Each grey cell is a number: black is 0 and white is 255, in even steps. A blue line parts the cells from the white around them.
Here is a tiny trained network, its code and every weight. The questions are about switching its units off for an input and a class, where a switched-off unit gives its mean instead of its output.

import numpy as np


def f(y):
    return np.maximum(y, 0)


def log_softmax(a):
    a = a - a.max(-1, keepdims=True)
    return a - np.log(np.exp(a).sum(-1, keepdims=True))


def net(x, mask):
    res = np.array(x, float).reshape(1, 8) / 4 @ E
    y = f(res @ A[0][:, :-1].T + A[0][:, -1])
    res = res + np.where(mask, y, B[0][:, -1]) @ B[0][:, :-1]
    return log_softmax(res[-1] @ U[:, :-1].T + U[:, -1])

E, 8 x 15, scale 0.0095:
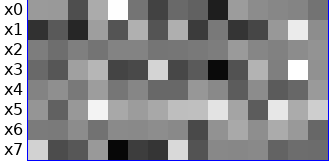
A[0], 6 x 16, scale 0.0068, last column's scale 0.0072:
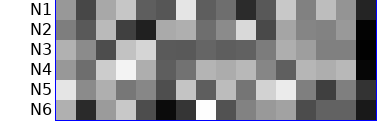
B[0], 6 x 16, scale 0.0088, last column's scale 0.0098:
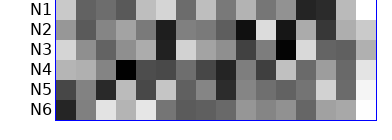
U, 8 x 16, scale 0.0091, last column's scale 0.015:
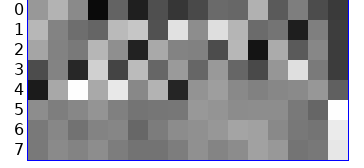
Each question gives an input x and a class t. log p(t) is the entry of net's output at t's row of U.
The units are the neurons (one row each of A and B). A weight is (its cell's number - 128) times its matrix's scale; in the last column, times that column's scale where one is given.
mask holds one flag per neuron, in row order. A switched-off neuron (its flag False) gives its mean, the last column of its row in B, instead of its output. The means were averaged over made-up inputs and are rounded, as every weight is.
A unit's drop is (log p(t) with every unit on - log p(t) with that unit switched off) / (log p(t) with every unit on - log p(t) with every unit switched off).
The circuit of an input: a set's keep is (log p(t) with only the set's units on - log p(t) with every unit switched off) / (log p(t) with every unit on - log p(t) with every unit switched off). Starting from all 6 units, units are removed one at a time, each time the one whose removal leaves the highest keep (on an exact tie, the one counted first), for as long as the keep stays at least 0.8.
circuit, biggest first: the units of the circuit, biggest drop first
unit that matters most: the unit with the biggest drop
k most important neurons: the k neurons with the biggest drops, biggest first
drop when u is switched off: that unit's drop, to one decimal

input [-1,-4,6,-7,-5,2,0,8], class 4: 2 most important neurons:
(N6 N1)
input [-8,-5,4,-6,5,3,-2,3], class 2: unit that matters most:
N2
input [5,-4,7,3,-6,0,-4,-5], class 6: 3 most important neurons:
(N6 N2 N5)
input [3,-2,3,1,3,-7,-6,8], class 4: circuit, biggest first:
(N6 N4)
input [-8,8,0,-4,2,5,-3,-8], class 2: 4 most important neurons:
(N2 N5 N6 N1)
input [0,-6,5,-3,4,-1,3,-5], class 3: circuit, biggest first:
(N5 N6)
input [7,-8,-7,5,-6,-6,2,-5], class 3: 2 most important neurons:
(N5 N4)
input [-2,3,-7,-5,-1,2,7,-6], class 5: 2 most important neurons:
(N6 N1)
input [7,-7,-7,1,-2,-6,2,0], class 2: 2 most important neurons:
(N3 N4)
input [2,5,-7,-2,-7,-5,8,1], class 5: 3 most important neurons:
(N4 N5 N1)
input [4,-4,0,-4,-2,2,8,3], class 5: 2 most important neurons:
(N1 N2)
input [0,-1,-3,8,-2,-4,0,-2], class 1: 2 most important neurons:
(N1 N4)
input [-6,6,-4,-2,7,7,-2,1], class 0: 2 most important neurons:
(N4 N5)
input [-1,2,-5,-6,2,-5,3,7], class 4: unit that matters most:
N6
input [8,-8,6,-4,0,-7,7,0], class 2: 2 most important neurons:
(N3 N4)
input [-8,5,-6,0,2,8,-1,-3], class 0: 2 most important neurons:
(N4 N3)
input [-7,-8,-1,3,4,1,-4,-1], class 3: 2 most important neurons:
(N5 N3)
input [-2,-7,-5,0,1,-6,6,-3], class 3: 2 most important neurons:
(N5 N4)
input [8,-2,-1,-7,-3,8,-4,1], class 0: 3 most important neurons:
(N4 N1 N2)
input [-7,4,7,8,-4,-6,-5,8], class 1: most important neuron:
(N1)
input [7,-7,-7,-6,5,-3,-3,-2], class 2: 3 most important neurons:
(N3 N1 N4)
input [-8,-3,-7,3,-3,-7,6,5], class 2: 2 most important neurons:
(N2 N4)
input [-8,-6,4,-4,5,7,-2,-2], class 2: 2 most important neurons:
(N2 N1)
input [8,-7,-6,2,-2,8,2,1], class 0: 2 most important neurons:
(N4 N2)
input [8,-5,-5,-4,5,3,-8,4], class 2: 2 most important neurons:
(N3 N1)
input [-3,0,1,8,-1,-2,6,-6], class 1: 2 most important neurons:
(N1 N6)
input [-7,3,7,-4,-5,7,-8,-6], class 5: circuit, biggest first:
(N4)
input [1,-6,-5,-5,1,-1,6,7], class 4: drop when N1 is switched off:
0.2
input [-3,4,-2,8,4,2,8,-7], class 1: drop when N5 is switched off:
0.0
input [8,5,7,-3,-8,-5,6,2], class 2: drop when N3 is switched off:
0.6
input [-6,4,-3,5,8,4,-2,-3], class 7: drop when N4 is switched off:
0.2
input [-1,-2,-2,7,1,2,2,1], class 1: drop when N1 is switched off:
0.8
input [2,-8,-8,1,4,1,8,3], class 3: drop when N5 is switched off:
0.8
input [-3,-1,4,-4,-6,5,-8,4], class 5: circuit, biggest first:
(N1)
